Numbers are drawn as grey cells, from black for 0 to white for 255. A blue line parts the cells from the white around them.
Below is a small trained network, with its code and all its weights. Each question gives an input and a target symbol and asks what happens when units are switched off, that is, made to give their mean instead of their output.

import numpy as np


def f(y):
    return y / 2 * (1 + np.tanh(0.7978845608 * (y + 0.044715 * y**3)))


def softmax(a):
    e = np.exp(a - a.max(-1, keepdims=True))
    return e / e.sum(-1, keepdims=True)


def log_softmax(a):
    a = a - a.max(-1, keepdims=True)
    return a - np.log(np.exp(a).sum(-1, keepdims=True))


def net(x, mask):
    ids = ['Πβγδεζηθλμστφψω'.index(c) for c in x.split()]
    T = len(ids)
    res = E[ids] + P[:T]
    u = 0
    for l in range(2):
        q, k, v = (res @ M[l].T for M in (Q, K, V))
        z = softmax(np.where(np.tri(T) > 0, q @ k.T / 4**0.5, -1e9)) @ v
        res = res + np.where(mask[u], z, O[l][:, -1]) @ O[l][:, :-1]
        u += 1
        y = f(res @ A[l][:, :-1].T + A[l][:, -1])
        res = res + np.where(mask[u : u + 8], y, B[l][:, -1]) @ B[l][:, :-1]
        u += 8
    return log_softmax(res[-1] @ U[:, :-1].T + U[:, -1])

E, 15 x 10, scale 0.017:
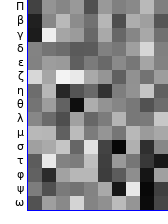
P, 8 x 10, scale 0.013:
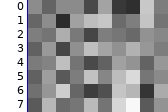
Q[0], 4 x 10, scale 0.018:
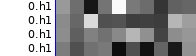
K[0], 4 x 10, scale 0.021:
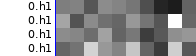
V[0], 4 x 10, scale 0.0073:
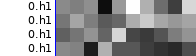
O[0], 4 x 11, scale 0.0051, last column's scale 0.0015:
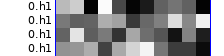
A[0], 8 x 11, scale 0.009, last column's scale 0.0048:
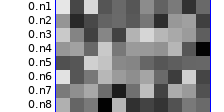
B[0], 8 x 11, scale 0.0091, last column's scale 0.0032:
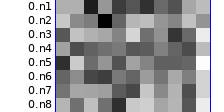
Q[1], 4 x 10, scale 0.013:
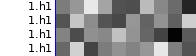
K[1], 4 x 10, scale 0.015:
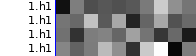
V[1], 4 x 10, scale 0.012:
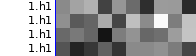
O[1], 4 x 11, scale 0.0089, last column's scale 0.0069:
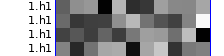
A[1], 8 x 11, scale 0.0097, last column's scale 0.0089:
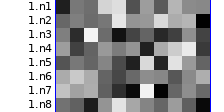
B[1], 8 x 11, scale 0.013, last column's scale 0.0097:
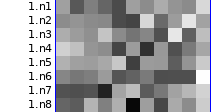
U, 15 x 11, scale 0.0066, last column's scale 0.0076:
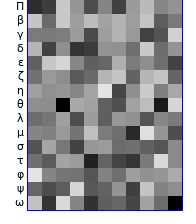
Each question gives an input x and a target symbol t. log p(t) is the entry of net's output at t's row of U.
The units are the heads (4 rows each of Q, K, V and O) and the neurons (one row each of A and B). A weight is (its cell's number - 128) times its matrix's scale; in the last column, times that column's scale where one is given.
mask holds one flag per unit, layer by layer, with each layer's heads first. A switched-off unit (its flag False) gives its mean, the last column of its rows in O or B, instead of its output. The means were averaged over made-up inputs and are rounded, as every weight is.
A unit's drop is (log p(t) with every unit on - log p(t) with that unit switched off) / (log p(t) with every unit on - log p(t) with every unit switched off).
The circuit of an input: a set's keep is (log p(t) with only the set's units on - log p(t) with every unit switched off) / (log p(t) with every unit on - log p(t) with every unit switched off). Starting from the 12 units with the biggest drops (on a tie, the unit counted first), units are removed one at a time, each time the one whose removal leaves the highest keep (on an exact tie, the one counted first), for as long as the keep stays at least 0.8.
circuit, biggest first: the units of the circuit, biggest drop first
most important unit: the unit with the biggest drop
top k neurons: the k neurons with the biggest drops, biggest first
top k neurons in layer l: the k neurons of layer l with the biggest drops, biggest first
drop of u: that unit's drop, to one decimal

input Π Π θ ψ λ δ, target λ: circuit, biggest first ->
1.h1, 0.n3
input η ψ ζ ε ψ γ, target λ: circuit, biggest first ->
1.h1
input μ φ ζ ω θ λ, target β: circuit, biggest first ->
1.h1, 0.n3, 0.h1
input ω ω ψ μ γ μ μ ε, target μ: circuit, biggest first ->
1.h1, 1.n8, 0.h1
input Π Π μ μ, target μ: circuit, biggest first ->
1.n8, 1.h1
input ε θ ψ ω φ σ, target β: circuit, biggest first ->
1.h1, 0.n5
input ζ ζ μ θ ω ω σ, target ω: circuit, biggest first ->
1.n6, 0.n8
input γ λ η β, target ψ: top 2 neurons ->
0.n3, 1.n8
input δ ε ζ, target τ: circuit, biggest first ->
0.n1, 1.h1
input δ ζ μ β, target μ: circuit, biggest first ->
1.h1, 1.n8, 0.n3
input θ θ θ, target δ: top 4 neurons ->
0.n8, 1.n7, 0.n3, 1.n5
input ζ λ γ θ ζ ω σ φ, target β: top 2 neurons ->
1.n6, 1.n1
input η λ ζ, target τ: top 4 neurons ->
0.n1, 1.n6, 1.n7, 0.n5
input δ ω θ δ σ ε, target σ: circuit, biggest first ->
0.h1, 1.h1, 0.n8
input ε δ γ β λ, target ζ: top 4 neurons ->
1.n7, 0.n7, 0.n2, 1.n6
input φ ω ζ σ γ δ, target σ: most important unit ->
0.h1
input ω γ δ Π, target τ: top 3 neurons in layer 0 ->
0.n5, 0.n2, 0.n7
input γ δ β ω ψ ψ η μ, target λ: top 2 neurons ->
0.n3, 1.n2
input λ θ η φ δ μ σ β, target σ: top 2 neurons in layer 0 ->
0.n8, 0.n6
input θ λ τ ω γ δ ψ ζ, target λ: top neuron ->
1.n3
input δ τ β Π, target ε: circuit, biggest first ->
1.h1, 0.h1
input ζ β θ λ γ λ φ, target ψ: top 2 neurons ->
1.n3, 0.n5
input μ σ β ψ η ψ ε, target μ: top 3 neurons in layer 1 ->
1.n7, 1.n3, 1.n5
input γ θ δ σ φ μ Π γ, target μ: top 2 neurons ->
1.n8, 0.n3
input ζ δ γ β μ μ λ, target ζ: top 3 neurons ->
1.n7, 0.n7, 1.n6
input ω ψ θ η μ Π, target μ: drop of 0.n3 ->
0.3
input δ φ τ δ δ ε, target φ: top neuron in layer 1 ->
1.n4
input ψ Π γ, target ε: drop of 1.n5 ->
0.4
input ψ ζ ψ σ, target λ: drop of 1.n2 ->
0.1
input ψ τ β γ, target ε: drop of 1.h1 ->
0.9
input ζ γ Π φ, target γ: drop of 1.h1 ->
0.5
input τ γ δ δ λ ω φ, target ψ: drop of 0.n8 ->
0.0
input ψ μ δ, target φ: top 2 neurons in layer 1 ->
1.n4, 1.n5
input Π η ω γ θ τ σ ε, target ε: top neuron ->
0.n8
